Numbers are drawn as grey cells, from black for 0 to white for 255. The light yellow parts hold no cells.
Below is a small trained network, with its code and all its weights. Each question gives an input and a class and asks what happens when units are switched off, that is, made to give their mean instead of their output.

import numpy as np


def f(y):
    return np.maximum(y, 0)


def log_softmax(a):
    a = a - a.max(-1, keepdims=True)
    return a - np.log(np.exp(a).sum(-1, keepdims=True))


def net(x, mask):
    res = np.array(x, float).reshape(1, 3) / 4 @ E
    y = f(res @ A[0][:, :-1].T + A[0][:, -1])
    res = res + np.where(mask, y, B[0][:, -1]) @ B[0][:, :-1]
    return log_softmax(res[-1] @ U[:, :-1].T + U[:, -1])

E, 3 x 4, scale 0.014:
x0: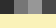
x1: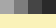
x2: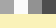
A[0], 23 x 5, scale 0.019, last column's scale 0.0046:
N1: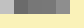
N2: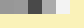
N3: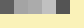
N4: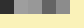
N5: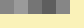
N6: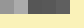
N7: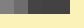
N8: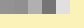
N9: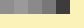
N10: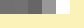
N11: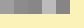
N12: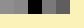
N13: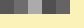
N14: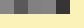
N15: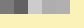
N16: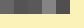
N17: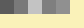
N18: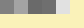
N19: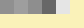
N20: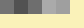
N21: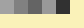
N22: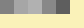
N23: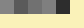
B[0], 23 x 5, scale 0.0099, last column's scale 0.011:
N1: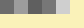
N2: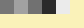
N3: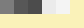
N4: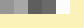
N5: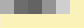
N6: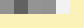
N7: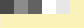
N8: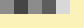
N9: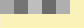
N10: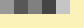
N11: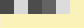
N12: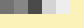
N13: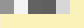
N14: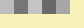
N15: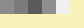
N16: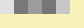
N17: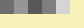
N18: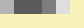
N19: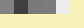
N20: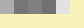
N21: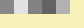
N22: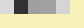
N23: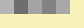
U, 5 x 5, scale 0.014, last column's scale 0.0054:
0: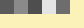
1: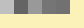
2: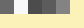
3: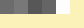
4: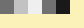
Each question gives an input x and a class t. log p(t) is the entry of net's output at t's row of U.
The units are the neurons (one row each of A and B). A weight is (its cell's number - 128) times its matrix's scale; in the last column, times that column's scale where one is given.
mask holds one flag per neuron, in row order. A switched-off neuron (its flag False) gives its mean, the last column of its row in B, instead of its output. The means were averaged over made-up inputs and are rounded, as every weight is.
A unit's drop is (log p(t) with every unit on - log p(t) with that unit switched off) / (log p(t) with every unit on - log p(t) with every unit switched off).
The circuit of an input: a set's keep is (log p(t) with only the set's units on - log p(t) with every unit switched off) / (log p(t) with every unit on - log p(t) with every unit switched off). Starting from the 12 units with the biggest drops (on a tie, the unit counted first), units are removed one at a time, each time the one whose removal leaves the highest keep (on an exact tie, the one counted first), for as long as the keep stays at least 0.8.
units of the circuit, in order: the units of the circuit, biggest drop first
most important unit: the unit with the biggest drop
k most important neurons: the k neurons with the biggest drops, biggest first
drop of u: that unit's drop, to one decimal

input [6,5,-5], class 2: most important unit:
N13
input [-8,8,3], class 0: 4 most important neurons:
[N12; N7; N6; N13]
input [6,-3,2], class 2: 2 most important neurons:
[N13; N4]
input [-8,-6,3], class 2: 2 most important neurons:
[N11; N2]
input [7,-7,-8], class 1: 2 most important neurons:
[N16; N20]
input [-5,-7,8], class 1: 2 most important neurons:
[N22; N7]
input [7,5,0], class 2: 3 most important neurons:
[N13; N3; N4]
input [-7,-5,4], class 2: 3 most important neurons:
[N11; N2; N7]
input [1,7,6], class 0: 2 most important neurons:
[N7; N12]
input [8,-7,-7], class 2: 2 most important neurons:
[N13; N17]
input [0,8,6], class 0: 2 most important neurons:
[N7; N12]
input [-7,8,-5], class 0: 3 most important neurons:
[N12; N7; N13]
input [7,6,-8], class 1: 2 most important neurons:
[N16; N14]
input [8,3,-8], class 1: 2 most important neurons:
[N16; N11]
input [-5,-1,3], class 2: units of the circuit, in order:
[N11]
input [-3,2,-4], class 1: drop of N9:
-0.1
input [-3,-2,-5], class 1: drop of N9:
0.0
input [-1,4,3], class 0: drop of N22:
0.1
